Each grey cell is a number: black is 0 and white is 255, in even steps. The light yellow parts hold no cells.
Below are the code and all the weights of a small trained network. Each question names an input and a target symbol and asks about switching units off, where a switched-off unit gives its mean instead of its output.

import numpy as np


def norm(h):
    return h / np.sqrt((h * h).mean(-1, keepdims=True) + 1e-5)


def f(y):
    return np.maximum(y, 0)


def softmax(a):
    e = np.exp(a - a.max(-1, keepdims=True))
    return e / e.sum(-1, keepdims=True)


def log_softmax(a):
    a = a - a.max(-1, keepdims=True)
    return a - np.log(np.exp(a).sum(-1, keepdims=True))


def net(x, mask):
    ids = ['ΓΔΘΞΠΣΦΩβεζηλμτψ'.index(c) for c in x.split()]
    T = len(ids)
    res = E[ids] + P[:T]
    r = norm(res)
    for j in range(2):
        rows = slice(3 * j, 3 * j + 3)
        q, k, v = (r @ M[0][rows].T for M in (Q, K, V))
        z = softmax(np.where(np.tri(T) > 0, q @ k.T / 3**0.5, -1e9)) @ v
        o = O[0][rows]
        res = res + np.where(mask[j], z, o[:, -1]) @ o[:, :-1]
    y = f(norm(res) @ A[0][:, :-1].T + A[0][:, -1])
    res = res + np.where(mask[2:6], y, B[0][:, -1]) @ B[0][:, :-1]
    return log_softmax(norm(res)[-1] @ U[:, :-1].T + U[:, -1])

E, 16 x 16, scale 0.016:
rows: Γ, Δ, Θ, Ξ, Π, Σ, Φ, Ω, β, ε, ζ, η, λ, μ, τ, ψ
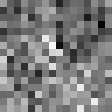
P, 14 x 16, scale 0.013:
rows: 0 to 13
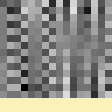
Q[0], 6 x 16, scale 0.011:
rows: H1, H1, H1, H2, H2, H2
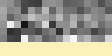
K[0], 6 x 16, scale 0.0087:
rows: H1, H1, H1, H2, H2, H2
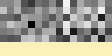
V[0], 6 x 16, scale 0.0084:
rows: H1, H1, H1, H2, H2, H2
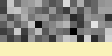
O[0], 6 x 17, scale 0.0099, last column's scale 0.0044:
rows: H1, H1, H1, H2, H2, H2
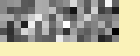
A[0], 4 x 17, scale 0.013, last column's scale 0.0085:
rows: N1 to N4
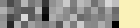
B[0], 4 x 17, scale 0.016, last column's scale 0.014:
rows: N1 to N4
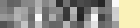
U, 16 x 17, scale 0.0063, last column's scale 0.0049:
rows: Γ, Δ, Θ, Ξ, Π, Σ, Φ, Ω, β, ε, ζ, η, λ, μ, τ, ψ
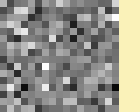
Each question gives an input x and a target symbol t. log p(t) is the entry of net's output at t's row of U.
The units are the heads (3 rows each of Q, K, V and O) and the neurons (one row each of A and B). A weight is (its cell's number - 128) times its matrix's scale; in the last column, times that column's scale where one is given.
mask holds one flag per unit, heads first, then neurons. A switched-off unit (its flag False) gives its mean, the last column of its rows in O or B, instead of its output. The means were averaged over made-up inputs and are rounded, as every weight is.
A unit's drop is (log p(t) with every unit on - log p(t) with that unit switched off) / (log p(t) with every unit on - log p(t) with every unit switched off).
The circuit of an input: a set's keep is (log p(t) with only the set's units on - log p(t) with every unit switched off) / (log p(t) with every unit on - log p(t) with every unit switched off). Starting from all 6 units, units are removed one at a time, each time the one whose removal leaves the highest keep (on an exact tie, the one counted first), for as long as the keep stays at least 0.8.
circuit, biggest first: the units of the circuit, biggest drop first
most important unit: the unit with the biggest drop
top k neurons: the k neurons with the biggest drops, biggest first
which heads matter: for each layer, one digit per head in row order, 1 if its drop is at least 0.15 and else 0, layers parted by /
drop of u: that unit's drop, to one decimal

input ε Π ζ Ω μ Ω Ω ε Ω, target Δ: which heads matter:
11
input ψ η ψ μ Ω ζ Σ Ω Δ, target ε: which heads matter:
01
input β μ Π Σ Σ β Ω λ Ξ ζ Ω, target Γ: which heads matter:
01
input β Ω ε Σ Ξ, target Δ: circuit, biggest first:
H1, N1, N3
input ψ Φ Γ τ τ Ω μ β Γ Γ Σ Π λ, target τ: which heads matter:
10
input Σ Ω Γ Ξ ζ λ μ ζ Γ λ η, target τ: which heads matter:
10
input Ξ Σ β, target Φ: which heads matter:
10
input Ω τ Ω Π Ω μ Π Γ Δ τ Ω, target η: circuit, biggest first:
H2, N4, N1
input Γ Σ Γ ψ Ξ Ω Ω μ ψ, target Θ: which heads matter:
01
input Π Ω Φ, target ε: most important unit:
H2
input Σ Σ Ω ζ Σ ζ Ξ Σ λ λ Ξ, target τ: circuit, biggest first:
H1, N3
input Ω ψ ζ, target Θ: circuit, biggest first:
H2, N3
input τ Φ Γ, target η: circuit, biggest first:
H2, N4
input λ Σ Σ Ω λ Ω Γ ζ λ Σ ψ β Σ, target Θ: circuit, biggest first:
H2, N1
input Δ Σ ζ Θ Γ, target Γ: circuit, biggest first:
H2
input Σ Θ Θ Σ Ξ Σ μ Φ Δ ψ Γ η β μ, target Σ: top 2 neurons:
N1, N3
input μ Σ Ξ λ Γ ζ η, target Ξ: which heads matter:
01
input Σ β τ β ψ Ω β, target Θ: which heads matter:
01
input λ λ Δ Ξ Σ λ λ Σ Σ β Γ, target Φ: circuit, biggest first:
H1, N3
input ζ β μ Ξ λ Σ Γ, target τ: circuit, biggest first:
H1, H2
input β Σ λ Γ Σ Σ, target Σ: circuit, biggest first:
N3, N2, H1
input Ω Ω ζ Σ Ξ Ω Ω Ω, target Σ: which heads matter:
01
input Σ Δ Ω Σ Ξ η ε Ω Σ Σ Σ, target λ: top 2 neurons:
N1, N2
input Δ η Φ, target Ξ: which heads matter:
11
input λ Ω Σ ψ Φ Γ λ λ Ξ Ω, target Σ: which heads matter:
01
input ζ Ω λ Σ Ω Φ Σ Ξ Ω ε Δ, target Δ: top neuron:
N1
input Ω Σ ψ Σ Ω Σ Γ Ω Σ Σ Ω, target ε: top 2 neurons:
N1, N3
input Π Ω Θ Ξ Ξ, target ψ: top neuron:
N3
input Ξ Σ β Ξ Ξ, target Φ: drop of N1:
0.1
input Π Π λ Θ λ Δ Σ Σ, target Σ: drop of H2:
0.0
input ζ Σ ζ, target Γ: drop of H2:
0.5
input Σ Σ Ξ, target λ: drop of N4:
0.1
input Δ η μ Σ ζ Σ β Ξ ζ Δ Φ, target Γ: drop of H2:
0.9
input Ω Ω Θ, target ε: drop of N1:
0.4
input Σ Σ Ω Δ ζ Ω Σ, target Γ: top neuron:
N1
